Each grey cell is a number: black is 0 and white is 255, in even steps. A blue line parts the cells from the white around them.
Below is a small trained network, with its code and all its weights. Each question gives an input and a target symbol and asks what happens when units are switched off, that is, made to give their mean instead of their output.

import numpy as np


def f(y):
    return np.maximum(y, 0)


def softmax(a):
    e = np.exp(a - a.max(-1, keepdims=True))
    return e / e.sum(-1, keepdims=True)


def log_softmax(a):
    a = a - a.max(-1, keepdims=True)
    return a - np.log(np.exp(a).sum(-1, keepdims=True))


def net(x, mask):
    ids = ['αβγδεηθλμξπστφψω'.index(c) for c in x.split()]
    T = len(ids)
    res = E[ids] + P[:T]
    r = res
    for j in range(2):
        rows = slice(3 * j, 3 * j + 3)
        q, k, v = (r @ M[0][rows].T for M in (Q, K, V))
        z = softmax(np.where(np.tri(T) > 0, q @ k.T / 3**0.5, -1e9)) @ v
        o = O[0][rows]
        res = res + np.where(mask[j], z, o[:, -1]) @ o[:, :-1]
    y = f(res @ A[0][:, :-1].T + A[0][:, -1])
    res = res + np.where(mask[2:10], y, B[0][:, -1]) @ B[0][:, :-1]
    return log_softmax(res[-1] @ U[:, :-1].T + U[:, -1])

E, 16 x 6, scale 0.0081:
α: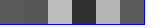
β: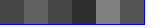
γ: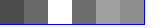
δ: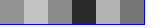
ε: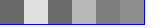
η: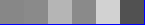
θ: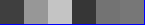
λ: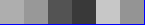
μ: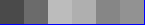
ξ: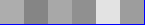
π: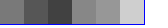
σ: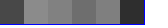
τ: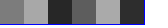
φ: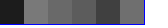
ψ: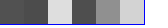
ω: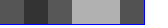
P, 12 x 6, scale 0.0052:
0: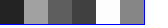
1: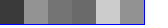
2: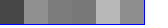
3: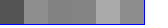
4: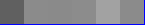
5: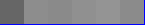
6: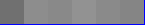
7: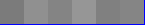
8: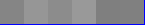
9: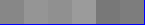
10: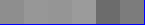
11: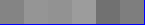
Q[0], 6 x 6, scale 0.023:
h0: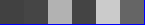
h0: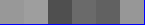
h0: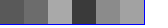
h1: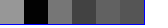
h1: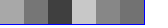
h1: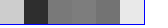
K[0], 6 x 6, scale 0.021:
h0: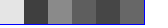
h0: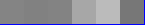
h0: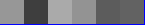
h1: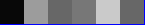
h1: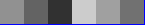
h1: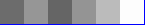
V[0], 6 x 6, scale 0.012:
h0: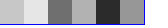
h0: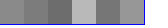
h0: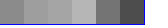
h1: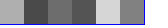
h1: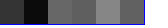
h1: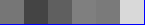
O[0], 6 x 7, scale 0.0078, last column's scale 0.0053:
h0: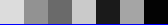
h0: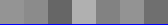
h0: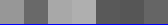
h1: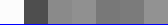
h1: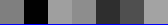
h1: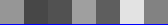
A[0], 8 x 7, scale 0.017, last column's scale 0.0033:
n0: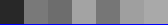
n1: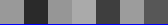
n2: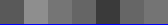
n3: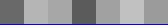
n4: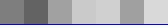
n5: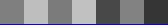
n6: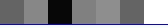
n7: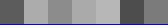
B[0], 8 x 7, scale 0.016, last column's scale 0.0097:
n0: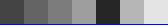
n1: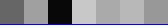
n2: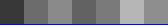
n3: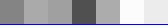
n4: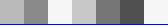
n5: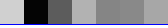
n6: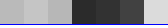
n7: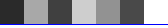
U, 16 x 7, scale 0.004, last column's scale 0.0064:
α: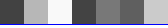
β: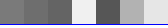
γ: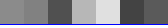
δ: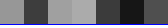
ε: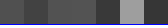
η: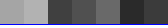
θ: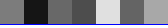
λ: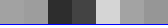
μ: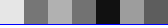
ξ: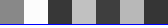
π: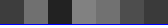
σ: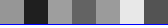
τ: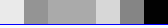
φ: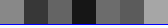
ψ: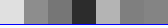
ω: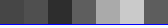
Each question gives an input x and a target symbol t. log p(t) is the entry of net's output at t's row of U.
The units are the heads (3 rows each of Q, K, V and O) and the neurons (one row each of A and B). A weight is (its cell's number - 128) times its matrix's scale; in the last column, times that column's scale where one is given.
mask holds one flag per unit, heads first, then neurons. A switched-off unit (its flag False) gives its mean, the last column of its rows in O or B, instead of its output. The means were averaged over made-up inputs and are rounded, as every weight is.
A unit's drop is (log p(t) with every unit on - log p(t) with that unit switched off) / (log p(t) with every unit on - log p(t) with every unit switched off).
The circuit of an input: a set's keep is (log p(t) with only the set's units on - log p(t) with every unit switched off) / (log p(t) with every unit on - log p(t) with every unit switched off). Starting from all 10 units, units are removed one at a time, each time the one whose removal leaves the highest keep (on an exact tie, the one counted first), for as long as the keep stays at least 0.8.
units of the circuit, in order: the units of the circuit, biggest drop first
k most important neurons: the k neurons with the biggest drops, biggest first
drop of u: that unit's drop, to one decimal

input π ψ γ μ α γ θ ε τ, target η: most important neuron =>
(n6)
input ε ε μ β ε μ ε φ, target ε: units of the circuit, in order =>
(n4; h1; n2; n0)
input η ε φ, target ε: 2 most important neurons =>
(n4; n0)
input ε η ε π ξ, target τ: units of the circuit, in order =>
(n4; n0; h1)
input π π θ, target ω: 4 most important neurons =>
(n4; n6; n3; n2)
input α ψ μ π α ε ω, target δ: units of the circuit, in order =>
(n3; h1)
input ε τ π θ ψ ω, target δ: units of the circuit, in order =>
(n3; n4)
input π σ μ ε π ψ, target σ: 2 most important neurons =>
(n7; n6)
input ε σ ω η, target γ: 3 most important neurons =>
(n7; n6; n0)
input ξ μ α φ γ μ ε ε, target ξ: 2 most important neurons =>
(n7; n3)
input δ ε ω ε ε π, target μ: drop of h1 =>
0.2
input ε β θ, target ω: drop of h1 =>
0.1
